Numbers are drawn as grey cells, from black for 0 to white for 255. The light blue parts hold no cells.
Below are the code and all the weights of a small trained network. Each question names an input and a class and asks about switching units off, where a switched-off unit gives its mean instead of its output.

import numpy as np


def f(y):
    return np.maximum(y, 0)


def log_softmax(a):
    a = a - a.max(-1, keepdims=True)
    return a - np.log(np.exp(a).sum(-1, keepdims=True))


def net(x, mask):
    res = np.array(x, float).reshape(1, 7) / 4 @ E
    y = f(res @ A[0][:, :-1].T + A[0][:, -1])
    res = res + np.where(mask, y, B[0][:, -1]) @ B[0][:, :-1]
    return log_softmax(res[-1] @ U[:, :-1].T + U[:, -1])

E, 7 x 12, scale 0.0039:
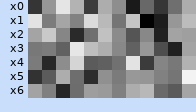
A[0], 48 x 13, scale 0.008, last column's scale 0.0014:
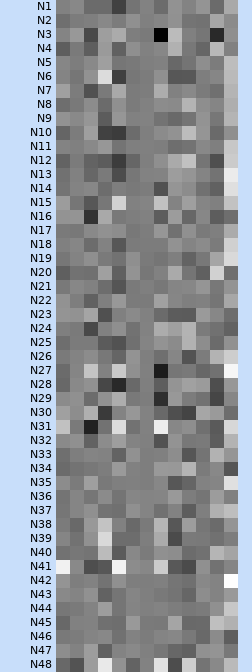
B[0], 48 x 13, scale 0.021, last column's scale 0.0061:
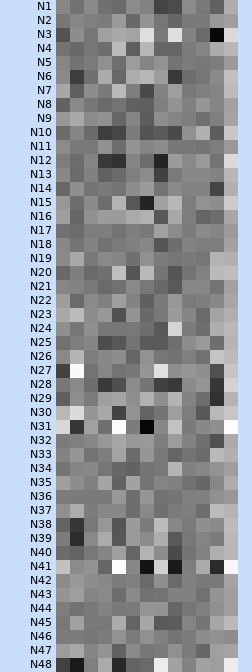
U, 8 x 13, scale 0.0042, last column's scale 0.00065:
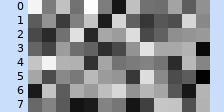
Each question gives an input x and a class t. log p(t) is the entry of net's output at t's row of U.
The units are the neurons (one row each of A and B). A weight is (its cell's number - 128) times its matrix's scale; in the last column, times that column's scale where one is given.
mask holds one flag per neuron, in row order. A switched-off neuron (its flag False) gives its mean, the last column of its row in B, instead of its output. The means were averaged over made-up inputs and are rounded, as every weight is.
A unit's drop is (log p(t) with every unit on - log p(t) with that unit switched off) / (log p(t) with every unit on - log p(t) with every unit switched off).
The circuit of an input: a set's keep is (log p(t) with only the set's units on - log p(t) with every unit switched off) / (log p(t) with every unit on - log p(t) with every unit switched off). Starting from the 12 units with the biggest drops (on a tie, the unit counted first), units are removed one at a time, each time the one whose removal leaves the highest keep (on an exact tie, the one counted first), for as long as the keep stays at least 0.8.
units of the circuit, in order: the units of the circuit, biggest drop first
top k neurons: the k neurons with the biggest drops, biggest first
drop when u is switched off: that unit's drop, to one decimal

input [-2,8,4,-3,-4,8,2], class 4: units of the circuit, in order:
(N30)
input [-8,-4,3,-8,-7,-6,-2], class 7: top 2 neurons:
(N28, N12)
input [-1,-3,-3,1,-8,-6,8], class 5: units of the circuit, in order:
(N3, N31)
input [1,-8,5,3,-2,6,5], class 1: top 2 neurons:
(N20, N4)
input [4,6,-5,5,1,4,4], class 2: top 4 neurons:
(N48, N39, N6, N38)
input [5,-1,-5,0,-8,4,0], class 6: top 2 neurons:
(N27, N3)
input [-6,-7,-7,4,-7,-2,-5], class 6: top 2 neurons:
(N3, N29)
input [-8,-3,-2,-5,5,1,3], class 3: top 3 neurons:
(N48, N12, N24)
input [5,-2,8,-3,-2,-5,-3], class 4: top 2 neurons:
(N30, N23)
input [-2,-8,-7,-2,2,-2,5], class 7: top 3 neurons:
(N12, N10, N28)
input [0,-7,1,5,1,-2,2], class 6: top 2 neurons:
(N31, N3)
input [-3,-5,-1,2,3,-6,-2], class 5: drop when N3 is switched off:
0.2
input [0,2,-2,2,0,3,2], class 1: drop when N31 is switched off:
0.1
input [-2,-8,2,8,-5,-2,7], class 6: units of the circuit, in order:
(N3)
